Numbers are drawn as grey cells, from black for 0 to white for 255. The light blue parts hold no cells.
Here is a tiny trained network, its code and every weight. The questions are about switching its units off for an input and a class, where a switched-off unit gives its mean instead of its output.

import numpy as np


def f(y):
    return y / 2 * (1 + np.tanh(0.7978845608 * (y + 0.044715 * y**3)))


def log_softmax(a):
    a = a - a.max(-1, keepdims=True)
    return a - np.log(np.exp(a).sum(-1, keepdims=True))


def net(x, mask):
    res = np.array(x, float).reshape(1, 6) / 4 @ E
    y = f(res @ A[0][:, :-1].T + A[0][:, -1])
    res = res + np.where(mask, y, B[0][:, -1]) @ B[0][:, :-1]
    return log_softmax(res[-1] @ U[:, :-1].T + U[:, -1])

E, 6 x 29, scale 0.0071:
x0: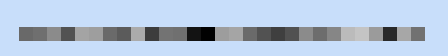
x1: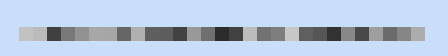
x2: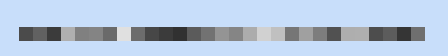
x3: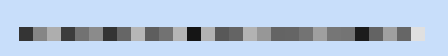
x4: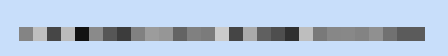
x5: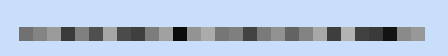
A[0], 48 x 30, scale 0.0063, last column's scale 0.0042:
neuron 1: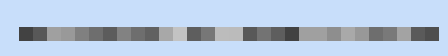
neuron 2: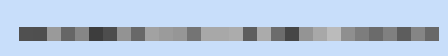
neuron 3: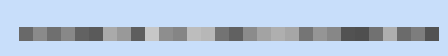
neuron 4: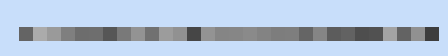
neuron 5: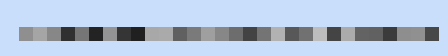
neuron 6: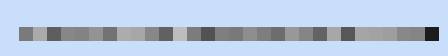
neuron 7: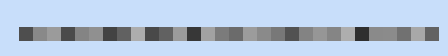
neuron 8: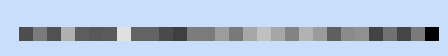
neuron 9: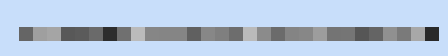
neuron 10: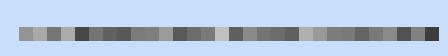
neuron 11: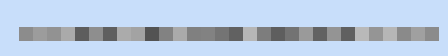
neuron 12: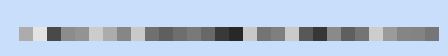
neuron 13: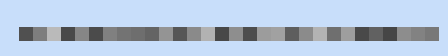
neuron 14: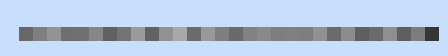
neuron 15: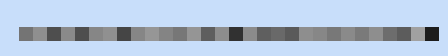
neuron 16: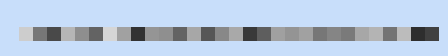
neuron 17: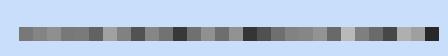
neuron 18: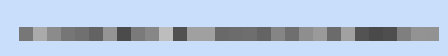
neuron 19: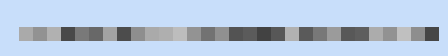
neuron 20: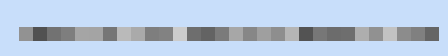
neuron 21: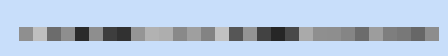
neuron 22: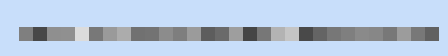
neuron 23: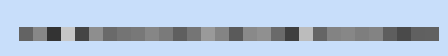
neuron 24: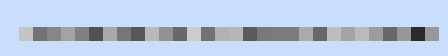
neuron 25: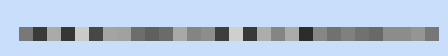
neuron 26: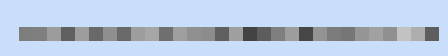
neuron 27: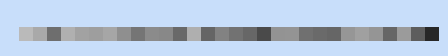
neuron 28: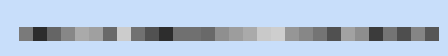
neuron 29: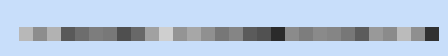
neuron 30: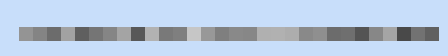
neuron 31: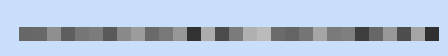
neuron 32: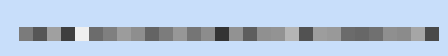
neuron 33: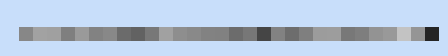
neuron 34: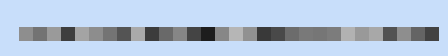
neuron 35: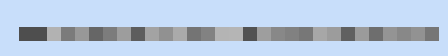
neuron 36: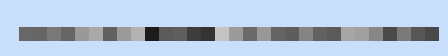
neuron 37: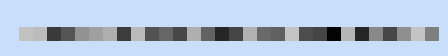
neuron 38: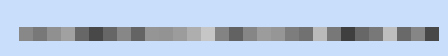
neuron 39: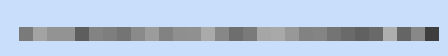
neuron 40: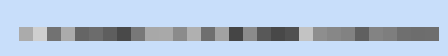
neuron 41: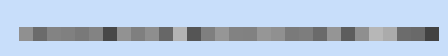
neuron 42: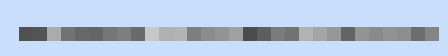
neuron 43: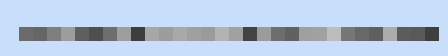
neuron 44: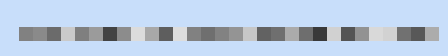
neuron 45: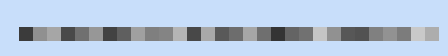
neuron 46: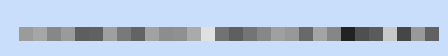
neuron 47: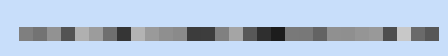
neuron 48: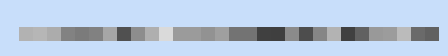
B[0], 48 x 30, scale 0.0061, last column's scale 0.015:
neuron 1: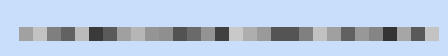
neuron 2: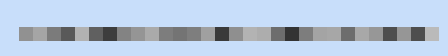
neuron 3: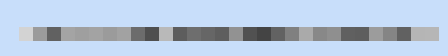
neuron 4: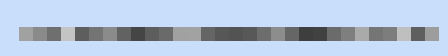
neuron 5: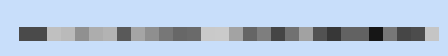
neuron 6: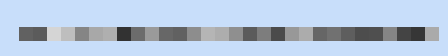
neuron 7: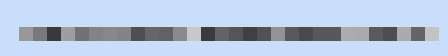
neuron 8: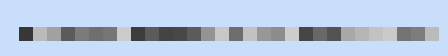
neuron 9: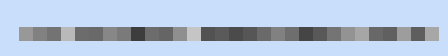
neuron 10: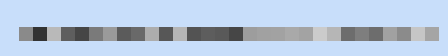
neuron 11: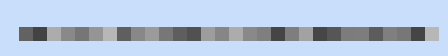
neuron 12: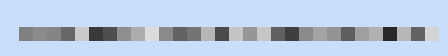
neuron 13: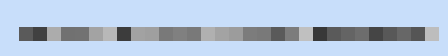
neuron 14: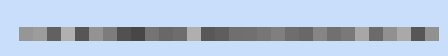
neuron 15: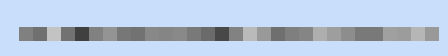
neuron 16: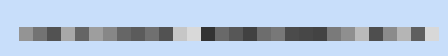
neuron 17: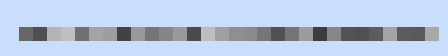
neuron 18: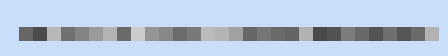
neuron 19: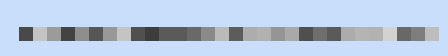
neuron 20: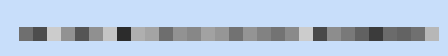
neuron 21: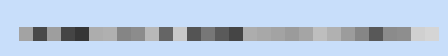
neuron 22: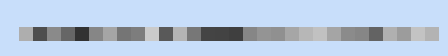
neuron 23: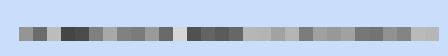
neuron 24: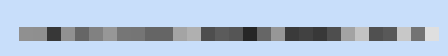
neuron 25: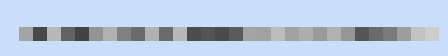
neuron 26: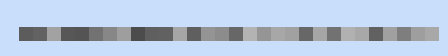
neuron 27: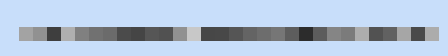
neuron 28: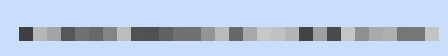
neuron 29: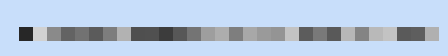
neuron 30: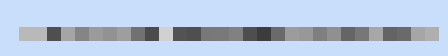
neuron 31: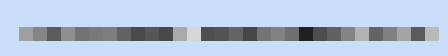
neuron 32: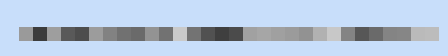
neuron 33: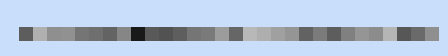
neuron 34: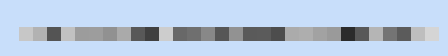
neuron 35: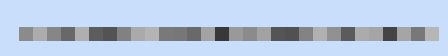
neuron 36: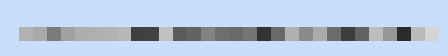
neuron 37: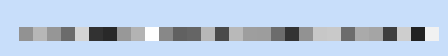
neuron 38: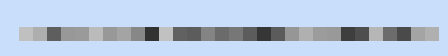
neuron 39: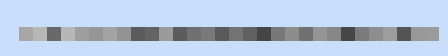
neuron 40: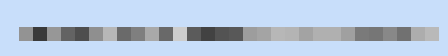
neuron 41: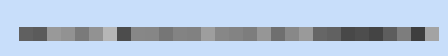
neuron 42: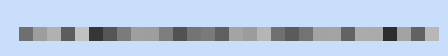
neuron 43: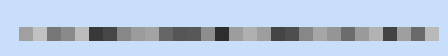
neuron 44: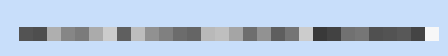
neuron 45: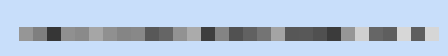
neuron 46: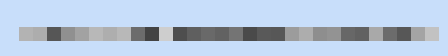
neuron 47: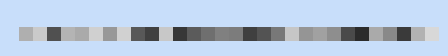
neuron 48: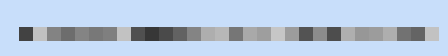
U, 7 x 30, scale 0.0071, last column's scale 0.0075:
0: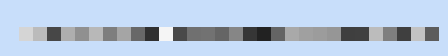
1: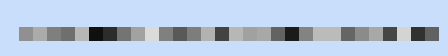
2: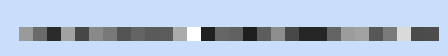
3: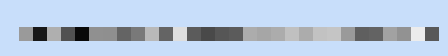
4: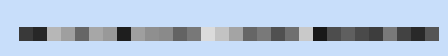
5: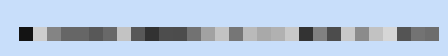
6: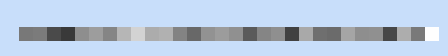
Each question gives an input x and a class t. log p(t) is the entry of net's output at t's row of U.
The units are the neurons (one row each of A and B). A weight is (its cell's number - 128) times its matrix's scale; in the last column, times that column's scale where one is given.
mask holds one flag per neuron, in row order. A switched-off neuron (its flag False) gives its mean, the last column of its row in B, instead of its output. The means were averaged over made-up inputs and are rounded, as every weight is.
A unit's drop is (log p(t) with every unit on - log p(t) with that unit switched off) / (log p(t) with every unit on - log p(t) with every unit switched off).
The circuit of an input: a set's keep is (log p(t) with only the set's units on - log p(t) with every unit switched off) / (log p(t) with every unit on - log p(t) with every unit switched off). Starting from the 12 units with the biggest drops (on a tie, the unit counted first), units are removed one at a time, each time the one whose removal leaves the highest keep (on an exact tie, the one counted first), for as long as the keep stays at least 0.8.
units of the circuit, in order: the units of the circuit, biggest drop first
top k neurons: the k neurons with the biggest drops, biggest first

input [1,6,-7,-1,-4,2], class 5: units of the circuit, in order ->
(neuron 19)
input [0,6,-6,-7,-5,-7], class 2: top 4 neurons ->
(neuron 16; neuron 27; neuron 24; neuron 5)
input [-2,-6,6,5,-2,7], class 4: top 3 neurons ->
(neuron 13; neuron 5; neuron 37)
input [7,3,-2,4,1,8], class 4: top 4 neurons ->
(neuron 5; neuron 13; neuron 18; neuron 17)
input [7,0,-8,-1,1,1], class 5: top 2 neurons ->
(neuron 19; neuron 29)
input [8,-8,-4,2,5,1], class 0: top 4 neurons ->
(neuron 47; neuron 34; neuron 37; neuron 36)
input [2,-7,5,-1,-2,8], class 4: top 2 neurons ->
(neuron 5; neuron 13)
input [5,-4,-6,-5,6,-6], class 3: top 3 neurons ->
(neuron 21; neuron 40; neuron 5)
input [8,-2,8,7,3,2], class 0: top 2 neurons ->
(neuron 36; neuron 34)
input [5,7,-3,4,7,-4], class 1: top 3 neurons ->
(neuron 37; neuron 12; neuron 25)
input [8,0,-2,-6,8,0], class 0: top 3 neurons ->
(neuron 47; neuron 34; neuron 36)
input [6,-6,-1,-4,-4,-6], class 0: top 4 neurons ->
(neuron 47; neuron 37; neuron 34; neuron 36)
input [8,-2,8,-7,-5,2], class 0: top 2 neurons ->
(neuron 36; neuron 34)
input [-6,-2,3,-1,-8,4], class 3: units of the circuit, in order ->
(neuron 25)
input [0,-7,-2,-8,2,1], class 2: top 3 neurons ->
(neuron 24; neuron 16; neuron 37)
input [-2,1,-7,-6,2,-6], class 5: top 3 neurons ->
(neuron 48; neuron 19; neuron 29)
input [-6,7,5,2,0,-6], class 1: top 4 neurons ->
(neuron 12; neuron 37; neuron 47; neuron 36)
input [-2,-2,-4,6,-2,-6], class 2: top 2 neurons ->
(neuron 45; neuron 31)
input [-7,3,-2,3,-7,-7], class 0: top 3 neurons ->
(neuron 46; neuron 38; neuron 3)
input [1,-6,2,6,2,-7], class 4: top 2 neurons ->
(neuron 44; neuron 37)
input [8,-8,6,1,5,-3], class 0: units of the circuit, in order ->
(neuron 36)
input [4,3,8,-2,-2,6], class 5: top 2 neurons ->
(neuron 28; neuron 8)
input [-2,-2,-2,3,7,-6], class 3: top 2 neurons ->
(neuron 21; neuron 40)
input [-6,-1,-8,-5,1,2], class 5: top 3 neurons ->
(neuron 48; neuron 29; neuron 19)
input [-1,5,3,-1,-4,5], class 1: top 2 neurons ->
(neuron 37; neuron 44)
